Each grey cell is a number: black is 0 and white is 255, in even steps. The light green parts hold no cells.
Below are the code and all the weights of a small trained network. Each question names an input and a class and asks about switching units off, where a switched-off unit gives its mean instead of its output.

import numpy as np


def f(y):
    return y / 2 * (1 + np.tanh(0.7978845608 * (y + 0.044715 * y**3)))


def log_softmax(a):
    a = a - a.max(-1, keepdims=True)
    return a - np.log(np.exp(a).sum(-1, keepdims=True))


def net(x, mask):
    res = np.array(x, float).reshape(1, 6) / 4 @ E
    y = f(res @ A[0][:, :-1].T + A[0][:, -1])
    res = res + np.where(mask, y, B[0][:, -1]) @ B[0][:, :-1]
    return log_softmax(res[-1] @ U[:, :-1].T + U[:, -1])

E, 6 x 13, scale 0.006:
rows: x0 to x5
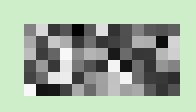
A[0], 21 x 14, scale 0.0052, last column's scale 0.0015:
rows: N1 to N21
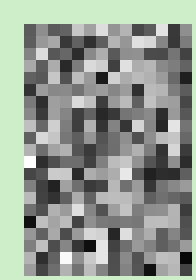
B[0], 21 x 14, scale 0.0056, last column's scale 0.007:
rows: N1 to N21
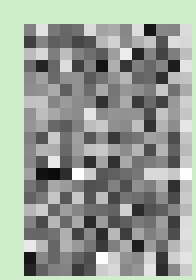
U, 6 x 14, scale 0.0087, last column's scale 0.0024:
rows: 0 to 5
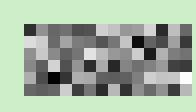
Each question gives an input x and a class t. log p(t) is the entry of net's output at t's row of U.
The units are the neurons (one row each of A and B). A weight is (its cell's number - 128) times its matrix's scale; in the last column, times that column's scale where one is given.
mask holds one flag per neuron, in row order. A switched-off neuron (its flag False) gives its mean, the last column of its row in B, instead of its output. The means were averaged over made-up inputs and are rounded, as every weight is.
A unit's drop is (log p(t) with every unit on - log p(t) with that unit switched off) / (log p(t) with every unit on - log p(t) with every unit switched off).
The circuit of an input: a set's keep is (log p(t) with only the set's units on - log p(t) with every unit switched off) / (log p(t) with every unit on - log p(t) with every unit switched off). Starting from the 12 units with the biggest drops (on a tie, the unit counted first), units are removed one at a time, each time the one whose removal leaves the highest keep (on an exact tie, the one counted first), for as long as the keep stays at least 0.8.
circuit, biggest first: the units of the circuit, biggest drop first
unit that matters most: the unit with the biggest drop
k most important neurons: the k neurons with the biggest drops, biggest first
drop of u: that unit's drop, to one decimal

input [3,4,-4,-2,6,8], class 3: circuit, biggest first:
N12
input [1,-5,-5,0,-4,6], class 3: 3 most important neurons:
N15, N12, N20
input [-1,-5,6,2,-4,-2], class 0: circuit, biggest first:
N20, N21
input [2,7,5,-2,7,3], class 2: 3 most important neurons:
N11, N8, N9
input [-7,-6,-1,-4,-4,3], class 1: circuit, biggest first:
N7, N13
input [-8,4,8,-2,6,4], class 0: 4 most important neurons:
N20, N21, N19, N3
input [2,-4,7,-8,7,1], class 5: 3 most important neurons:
N4, N18, N2
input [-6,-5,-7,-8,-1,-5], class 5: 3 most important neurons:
N4, N18, N20
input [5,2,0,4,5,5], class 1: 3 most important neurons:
N3, N19, N17
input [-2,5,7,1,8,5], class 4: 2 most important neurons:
N13, N2
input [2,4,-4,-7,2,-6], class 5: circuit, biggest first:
N4, N18
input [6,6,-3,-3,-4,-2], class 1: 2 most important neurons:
N19, N3
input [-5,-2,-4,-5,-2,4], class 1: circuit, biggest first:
N5, N7
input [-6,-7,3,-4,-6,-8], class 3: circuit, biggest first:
N10, N13
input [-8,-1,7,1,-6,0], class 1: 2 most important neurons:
N7, N16
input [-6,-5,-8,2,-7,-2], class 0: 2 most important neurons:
N2, N13
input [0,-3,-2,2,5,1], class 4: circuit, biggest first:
N13
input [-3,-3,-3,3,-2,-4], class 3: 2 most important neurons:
N13, N20
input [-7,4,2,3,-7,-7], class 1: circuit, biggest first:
N7, N16
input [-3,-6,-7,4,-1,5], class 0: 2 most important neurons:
N2, N5
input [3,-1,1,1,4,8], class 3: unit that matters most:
N12
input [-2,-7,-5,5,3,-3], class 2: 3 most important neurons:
N1, N20, N21
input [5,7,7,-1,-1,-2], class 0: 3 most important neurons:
N20, N21, N1
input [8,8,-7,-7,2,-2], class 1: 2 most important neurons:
N19, N3
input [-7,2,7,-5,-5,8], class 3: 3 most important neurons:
N12, N15, N2
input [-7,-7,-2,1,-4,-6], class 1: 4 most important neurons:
N7, N5, N16, N9
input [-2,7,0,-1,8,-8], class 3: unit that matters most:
N17
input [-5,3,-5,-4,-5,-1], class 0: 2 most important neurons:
N13, N2
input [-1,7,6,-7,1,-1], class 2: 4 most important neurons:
N9, N8, N11, N2
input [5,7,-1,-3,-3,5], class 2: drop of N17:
0.0
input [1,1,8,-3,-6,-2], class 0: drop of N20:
0.3
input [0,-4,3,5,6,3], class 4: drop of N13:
1.0
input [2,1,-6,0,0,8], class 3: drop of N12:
0.6
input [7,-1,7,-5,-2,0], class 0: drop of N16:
0.1
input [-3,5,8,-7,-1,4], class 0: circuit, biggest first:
N20
